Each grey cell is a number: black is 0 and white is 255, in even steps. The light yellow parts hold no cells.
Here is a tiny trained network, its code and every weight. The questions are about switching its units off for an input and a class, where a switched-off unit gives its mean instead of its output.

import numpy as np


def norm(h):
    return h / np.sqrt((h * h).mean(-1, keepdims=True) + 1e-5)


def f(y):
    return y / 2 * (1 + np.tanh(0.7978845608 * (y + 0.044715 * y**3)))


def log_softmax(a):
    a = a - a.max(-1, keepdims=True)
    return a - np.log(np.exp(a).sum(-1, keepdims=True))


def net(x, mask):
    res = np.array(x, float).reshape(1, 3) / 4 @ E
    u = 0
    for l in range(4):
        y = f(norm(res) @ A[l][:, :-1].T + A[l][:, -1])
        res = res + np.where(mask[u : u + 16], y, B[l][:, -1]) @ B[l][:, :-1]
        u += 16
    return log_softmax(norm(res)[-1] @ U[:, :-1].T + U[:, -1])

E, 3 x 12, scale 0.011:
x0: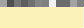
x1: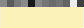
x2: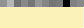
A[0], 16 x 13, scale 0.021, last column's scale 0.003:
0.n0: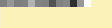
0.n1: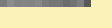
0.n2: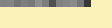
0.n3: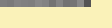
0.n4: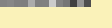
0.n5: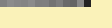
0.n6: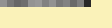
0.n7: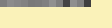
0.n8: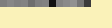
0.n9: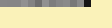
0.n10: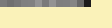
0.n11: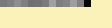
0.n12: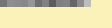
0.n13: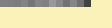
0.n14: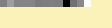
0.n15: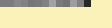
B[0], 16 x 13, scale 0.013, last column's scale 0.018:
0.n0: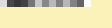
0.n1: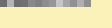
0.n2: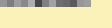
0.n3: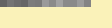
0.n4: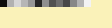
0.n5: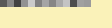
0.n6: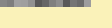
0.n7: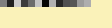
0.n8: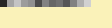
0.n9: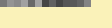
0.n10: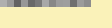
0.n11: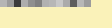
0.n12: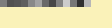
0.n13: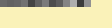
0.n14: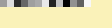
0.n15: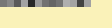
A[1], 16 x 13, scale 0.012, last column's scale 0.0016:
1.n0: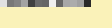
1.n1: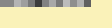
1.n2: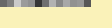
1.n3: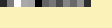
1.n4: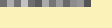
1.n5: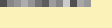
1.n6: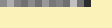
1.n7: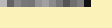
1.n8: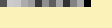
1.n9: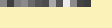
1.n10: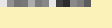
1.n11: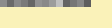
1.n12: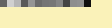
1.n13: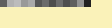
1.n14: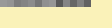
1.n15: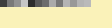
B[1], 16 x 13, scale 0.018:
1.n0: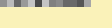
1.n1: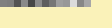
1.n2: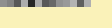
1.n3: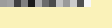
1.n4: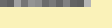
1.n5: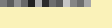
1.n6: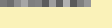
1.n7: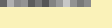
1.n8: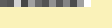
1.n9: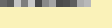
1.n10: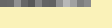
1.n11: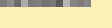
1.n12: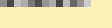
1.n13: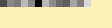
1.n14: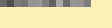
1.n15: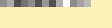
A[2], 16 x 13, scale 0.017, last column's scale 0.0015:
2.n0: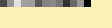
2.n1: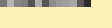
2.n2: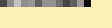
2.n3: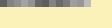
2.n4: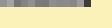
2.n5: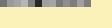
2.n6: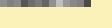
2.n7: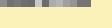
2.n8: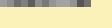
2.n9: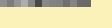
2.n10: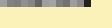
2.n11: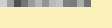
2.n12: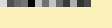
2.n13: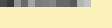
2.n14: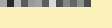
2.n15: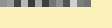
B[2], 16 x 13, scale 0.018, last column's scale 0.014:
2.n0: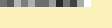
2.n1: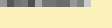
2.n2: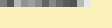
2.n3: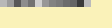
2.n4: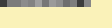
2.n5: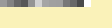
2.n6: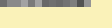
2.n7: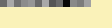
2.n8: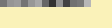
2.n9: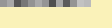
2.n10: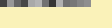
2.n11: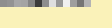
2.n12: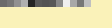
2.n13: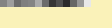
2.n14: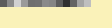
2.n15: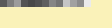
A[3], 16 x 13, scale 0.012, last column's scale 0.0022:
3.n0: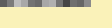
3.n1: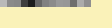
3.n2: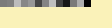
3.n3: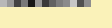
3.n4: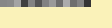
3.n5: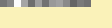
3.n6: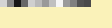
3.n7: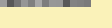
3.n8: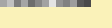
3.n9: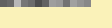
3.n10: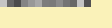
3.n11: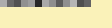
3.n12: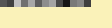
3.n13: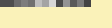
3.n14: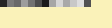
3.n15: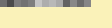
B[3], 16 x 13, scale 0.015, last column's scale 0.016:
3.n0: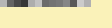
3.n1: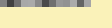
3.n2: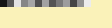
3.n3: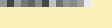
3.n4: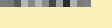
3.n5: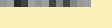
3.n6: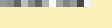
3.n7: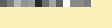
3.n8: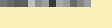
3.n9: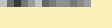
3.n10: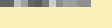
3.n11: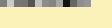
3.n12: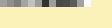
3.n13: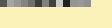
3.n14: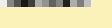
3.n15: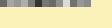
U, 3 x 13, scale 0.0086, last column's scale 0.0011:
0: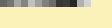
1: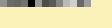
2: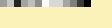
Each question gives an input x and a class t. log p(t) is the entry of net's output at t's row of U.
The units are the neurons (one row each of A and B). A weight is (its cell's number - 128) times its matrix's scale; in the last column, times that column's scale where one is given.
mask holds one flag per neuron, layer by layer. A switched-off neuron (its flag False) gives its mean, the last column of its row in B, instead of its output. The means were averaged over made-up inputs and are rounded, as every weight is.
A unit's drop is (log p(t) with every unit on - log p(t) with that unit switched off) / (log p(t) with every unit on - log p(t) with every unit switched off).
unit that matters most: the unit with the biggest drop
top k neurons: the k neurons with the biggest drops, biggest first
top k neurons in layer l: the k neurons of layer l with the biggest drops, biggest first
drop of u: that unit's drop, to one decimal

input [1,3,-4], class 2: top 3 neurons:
0.n4; 0.n14; 0.n8
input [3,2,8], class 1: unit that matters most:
0.n4
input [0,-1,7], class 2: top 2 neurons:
0.n14; 0.n8
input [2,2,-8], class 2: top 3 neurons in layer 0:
0.n4; 0.n8; 0.n12
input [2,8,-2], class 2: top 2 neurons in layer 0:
0.n14; 0.n4
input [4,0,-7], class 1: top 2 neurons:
0.n0; 0.n14
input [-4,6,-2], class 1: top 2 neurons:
0.n14; 1.n3
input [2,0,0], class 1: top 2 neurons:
0.n0; 0.n14
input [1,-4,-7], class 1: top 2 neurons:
0.n14; 0.n4
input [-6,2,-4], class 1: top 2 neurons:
0.n14; 0.n8
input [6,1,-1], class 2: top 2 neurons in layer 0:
0.n14; 0.n8
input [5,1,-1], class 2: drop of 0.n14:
0.9
